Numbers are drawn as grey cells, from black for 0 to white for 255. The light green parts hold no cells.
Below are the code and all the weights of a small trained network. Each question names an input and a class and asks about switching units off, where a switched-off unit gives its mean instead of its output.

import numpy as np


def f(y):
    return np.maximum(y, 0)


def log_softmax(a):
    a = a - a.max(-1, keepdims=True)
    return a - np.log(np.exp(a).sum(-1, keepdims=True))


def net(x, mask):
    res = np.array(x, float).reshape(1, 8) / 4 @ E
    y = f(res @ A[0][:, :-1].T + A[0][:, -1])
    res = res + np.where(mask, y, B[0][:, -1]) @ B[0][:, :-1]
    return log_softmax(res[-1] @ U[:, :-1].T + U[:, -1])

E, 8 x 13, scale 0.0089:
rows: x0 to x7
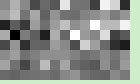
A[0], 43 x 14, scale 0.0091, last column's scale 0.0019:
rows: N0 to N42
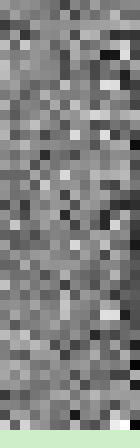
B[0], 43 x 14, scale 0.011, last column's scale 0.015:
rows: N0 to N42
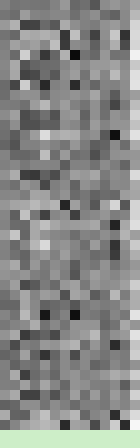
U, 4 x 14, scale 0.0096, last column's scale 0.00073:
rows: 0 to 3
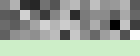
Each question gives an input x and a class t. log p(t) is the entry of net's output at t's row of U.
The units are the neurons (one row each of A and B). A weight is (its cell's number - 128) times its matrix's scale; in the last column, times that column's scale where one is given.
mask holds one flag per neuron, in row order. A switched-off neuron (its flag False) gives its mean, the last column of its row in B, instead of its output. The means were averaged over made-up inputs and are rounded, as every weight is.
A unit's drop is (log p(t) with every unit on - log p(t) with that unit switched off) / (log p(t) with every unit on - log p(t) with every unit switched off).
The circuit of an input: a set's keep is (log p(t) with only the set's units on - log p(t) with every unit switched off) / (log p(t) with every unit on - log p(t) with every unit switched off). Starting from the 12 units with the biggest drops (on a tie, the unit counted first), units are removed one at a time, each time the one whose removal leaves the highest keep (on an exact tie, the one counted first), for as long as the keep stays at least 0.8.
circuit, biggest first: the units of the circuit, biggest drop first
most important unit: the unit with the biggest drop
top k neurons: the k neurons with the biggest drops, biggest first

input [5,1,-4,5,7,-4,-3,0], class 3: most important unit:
N20
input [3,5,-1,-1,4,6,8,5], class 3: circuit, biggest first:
[N3 N20]
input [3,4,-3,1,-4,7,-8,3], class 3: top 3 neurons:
[N5 N42 N17]
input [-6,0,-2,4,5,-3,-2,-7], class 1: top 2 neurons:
[N5 N42]
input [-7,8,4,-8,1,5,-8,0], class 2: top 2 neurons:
[N41 N22]
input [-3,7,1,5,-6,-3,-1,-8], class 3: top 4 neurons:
[N42 N4 N22 N41]
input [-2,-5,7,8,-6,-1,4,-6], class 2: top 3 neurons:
[N13 N24 N7]
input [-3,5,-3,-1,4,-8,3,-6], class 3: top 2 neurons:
[N3 N20]
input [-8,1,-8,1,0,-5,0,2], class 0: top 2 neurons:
[N33 N7]
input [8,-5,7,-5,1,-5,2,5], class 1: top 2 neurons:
[N8 N31]
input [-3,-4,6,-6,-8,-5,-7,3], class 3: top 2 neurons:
[N42 N4]
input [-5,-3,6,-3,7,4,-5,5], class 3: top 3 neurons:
[N3 N20 N33]
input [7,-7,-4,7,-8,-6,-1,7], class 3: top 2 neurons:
[N42 N4]
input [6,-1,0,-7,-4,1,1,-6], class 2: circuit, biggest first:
[N22]
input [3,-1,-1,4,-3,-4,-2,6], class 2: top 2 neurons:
[N13 N5]
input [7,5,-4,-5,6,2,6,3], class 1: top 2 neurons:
[N31 N8]
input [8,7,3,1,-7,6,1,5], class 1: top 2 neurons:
[N8 N31]
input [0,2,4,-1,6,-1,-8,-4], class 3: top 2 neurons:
[N3 N20]
